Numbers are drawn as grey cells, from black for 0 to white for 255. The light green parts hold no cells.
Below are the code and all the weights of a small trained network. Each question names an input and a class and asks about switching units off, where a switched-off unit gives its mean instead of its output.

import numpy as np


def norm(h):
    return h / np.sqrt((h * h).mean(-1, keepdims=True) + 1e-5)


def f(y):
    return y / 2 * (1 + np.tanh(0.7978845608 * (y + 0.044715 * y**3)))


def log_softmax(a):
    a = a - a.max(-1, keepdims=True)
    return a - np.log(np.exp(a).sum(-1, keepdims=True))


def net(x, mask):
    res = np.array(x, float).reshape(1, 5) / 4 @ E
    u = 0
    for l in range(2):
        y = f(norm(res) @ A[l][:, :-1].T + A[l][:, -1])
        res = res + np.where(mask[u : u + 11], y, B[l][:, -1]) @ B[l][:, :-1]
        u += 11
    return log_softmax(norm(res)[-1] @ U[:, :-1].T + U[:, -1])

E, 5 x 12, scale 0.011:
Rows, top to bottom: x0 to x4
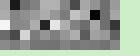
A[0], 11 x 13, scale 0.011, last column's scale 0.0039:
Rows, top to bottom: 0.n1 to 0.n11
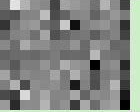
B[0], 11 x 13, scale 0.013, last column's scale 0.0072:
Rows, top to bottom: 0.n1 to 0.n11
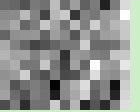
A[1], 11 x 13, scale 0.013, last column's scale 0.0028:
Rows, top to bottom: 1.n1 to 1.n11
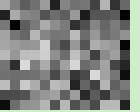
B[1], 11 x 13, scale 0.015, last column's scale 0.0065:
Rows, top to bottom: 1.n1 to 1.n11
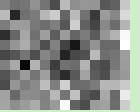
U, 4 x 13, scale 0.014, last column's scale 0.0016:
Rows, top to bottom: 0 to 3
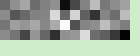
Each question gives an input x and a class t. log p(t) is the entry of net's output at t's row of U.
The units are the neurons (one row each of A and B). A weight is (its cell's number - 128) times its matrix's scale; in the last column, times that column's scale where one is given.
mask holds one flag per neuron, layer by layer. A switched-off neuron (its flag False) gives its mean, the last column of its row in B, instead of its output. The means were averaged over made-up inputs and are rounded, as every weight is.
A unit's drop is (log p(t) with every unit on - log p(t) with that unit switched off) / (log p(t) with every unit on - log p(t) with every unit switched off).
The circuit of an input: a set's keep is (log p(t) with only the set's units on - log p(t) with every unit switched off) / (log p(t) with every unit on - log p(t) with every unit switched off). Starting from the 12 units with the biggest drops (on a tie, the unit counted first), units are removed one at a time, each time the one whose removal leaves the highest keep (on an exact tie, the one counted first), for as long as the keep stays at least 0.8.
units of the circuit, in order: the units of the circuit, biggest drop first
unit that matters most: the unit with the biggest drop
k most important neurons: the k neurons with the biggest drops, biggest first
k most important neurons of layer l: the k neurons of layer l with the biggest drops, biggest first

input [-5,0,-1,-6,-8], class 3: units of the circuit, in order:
[0.n9]
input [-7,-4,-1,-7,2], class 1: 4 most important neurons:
[0.n1; 1.n2; 0.n10; 0.n5]
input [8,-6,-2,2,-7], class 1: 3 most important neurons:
[0.n11; 1.n10; 0.n7]
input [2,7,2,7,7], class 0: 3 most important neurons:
[0.n7; 0.n8; 0.n9]
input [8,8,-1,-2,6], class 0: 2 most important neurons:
[0.n7; 0.n8]
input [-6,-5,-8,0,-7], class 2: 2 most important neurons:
[0.n11; 1.n11]
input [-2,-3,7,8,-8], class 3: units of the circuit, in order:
[0.n2; 1.n7]
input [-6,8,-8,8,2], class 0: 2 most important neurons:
[0.n7; 1.n6]
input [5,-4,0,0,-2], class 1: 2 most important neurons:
[0.n11; 1.n10]
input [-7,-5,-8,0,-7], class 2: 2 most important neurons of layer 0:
[0.n11; 0.n4]
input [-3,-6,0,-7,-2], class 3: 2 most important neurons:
[0.n9; 0.n7]
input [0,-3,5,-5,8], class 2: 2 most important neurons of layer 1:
[1.n9; 1.n7]
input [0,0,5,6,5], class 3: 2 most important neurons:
[0.n2; 1.n7]
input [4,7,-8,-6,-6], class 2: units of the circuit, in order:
[0.n2]
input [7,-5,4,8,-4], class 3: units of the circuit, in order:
[0.n10; 1.n7]
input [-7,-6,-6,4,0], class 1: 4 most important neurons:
[0.n1; 0.n7; 1.n2; 0.n8]
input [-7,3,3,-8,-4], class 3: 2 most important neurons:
[0.n9; 0.n11]
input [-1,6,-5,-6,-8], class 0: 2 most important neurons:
[0.n7; 0.n10]
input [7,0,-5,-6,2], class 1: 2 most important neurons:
[0.n11; 0.n10]
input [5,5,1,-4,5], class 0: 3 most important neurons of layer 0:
[0.n7; 0.n8; 0.n1]
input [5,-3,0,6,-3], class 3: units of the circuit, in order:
[0.n10]
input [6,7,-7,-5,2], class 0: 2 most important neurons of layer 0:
[0.n7; 0.n1]
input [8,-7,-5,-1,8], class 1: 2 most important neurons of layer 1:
[1.n10; 1.n3]
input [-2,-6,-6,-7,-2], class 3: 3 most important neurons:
[0.n9; 0.n7; 0.n8]
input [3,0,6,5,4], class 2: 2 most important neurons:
[1.n9; 0.n9]
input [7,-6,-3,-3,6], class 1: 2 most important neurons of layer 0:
[0.n11; 0.n7]
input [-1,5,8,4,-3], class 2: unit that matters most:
1.n9
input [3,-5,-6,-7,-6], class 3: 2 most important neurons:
[0.n9; 0.n7]
